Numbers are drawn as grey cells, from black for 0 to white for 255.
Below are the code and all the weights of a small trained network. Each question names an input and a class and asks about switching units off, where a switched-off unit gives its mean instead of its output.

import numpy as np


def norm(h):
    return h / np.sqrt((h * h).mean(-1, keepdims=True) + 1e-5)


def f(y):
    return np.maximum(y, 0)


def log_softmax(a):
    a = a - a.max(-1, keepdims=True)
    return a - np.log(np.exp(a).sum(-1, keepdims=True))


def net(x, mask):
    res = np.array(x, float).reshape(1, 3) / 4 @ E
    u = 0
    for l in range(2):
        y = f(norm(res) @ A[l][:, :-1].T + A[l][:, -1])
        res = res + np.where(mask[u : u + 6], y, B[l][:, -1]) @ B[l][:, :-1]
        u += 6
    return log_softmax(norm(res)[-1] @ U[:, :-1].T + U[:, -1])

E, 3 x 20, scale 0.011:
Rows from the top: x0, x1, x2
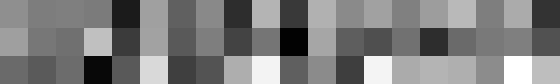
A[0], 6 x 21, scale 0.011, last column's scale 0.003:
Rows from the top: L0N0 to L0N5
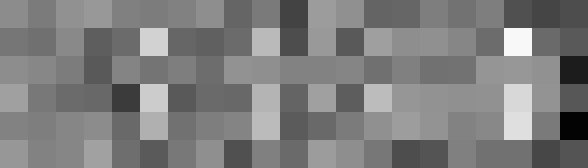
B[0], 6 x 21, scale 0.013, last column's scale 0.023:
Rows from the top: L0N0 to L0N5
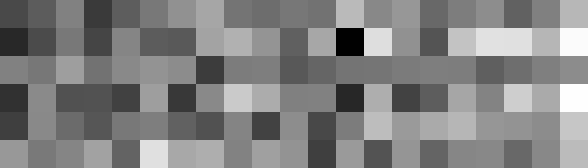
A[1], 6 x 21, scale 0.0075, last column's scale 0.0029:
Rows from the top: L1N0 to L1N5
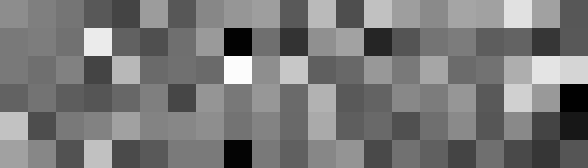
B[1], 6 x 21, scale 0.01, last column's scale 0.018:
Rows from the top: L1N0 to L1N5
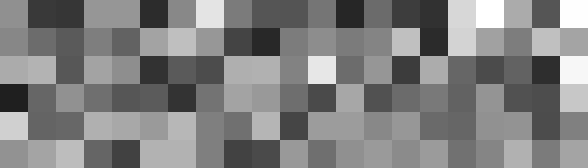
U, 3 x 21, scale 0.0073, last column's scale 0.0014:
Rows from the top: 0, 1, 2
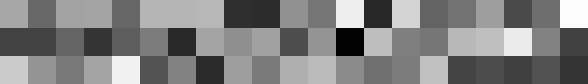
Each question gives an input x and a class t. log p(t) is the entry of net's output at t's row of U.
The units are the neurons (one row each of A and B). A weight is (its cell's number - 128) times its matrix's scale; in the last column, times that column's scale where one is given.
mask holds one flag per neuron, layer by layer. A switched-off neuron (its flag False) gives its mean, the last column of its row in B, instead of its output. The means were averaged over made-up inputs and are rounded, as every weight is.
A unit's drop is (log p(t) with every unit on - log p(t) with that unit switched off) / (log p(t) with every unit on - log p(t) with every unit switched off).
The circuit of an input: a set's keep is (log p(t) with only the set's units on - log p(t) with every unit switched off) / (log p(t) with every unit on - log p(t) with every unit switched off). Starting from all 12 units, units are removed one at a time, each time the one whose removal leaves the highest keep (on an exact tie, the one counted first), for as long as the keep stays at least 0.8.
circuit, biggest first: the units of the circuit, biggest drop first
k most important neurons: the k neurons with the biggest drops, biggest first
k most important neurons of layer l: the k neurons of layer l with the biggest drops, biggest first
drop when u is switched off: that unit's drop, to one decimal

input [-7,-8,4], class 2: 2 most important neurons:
[L0N1, L0N3]
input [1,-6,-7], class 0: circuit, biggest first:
[L0N1, L0N3]
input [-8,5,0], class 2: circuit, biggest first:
[L0N1, L0N3, L1N0]
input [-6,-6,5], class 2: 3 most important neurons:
[L0N1, L0N3, L1N2]
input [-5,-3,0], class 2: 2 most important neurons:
[L0N1, L0N3]
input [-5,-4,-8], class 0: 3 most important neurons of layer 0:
[L0N3, L0N1, L0N4]
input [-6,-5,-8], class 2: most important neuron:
[L0N5]
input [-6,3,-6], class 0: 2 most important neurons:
[L0N1, L0N3]
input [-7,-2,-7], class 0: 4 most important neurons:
[L0N3, L0N1, L0N4, L1N2]
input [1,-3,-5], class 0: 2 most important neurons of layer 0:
[L0N1, L0N3]
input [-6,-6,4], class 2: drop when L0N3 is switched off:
0.3
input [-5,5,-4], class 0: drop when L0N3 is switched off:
0.1
